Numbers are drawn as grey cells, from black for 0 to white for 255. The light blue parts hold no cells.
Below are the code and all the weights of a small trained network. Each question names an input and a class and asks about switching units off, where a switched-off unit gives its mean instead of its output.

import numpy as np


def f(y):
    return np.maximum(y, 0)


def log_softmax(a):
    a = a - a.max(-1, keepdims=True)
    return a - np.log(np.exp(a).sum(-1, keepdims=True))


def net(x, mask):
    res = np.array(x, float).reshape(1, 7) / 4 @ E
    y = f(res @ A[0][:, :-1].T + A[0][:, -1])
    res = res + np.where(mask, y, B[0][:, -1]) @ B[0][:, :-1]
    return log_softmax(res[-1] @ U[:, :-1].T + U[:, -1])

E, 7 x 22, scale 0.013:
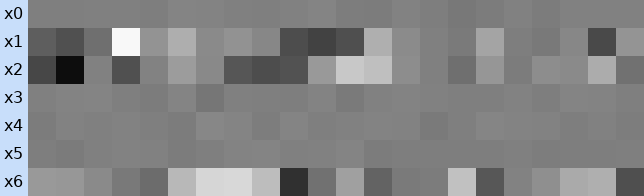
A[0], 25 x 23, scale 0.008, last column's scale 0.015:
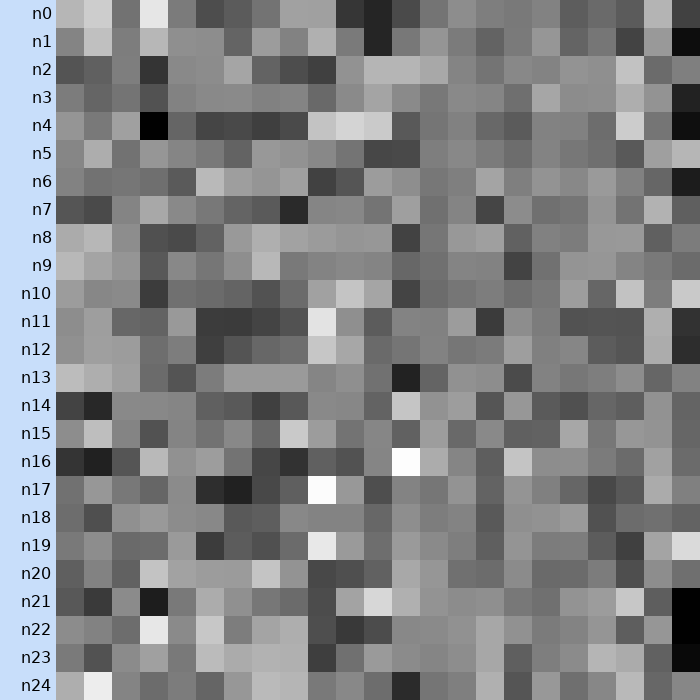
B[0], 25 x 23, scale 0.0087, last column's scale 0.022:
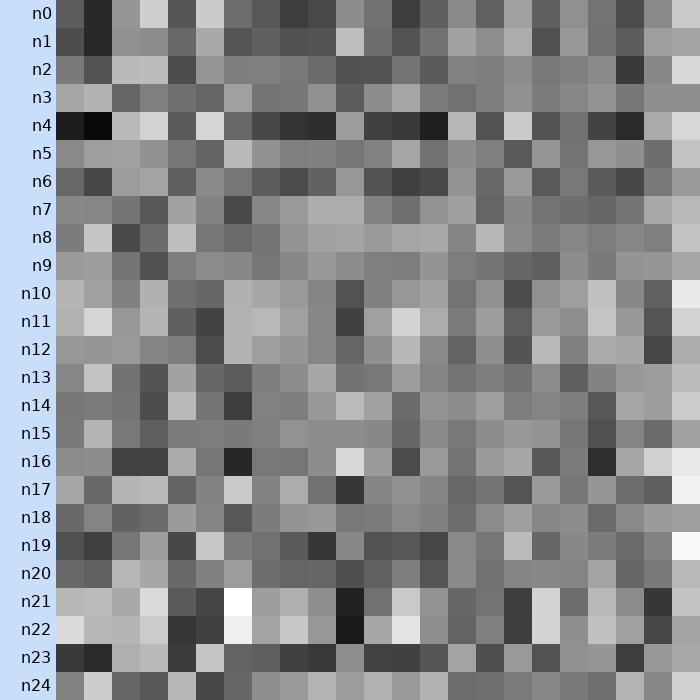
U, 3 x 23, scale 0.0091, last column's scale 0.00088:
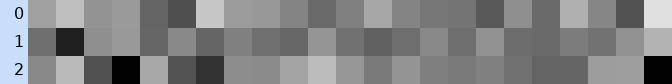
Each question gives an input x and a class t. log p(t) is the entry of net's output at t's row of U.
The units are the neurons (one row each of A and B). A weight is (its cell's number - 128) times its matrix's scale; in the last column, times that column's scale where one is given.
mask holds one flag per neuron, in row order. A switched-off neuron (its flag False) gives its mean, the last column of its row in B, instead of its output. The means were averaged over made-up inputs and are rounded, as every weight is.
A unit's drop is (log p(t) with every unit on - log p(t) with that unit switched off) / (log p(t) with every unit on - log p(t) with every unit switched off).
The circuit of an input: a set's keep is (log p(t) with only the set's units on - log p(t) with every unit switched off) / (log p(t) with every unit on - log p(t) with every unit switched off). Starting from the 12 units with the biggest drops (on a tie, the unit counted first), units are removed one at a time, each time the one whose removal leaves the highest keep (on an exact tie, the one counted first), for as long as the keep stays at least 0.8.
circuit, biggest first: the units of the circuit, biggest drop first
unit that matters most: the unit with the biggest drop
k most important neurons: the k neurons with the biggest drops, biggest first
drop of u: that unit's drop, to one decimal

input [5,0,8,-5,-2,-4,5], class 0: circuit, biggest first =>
[n21]
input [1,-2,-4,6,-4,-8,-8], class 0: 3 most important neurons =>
[n11; n17; n12]
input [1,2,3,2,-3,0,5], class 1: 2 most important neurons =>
[n23; n11]
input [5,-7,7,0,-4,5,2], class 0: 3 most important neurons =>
[n21; n10; n19]
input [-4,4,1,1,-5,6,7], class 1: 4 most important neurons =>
[n23; n11; n21; n6]
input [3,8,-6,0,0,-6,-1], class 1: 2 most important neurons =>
[n0; n1]
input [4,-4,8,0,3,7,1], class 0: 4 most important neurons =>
[n21; n19; n10; n0]
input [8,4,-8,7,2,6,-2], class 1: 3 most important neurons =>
[n0; n1; n21]
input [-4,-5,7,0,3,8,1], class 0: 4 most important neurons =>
[n21; n10; n19; n0]
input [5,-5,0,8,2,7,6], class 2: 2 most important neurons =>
[n17; n24]
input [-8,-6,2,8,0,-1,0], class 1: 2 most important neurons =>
[n4; n11]
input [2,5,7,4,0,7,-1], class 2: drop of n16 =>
0.2
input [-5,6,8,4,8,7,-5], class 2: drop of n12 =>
0.0
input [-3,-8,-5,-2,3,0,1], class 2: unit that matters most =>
n24
